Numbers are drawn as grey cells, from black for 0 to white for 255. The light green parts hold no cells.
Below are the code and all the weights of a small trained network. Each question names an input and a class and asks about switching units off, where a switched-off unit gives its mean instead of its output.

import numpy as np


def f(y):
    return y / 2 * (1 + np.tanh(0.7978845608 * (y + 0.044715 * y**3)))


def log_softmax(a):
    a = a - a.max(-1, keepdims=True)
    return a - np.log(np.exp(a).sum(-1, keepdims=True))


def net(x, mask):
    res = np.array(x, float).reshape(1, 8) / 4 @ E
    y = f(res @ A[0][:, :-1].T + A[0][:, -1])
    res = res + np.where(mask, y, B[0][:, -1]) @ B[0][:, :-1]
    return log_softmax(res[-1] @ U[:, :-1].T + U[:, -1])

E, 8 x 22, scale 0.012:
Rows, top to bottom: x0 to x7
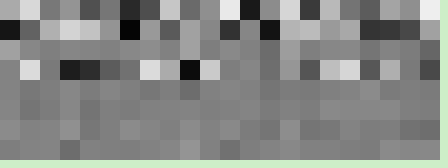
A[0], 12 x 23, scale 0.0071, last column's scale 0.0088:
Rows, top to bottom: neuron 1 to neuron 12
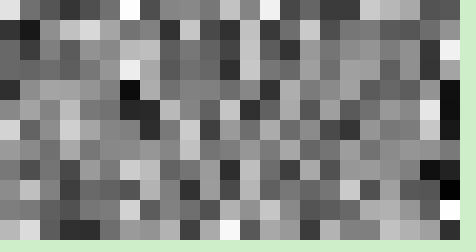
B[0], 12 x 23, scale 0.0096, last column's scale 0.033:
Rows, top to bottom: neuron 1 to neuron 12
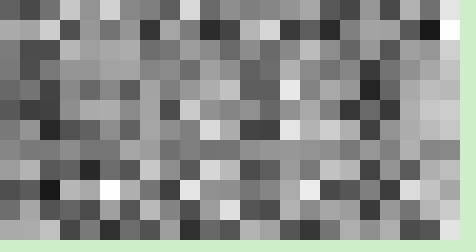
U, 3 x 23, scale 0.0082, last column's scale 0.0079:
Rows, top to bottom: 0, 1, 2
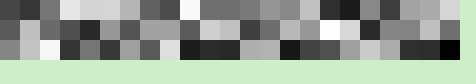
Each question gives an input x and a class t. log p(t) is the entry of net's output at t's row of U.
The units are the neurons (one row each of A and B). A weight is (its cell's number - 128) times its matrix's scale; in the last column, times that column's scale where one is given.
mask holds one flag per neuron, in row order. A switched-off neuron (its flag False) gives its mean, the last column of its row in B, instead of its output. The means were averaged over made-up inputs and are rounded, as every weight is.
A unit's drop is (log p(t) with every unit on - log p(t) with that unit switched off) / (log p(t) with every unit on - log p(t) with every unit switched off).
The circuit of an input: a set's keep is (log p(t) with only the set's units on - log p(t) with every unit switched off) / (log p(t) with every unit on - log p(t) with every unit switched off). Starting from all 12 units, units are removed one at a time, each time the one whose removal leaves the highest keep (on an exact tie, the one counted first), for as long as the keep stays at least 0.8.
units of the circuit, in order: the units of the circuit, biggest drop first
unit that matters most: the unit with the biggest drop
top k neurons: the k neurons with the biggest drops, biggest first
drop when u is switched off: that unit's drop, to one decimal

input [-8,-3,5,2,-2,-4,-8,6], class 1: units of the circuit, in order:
[neuron 9]
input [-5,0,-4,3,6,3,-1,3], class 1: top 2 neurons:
[neuron 9; neuron 1]
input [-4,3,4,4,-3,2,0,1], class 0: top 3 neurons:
[neuron 11; neuron 10; neuron 7]
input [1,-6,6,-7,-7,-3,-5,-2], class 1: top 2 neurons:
[neuron 7; neuron 11]
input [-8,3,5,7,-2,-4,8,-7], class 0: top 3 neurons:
[neuron 10; neuron 3; neuron 11]
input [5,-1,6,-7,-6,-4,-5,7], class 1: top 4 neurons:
[neuron 7; neuron 1; neuron 2; neuron 3]
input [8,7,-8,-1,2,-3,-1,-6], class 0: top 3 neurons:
[neuron 6; neuron 9; neuron 11]
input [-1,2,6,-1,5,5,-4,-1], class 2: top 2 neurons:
[neuron 1; neuron 6]
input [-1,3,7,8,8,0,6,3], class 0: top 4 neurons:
[neuron 10; neuron 11; neuron 7; neuron 9]
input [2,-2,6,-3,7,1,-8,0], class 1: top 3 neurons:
[neuron 2; neuron 3; neuron 10]
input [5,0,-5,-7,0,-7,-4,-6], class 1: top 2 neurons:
[neuron 7; neuron 1]
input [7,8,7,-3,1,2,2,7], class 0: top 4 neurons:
[neuron 6; neuron 9; neuron 11; neuron 12]
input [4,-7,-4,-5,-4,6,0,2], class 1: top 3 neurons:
[neuron 11; neuron 7; neuron 2]
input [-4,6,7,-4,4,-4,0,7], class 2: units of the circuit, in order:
[neuron 2]
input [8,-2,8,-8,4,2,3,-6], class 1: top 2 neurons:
[neuron 7; neuron 2]
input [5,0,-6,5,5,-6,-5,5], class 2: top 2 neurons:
[neuron 12; neuron 7]
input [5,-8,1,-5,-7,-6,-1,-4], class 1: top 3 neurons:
[neuron 11; neuron 7; neuron 12]
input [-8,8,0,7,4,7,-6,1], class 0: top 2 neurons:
[neuron 10; neuron 3]
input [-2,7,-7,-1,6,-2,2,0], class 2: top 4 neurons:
[neuron 2; neuron 1; neuron 6; neuron 10]
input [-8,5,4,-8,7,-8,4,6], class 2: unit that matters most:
neuron 2
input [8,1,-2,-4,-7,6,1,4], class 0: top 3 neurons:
[neuron 6; neuron 9; neuron 11]
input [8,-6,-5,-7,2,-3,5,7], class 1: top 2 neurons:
[neuron 7; neuron 11]
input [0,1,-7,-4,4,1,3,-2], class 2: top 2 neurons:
[neuron 1; neuron 6]
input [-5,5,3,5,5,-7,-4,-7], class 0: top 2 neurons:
[neuron 10; neuron 11]
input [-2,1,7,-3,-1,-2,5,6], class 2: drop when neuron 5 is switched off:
0.1
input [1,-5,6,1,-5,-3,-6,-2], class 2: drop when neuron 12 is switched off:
0.5
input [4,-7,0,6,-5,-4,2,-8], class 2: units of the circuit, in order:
[neuron 12]
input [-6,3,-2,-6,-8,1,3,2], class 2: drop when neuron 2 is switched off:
1.0
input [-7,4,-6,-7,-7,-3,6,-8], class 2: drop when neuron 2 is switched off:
1.2
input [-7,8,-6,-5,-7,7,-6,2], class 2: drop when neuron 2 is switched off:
1.4
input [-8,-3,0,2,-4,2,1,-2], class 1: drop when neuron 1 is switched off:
0.0
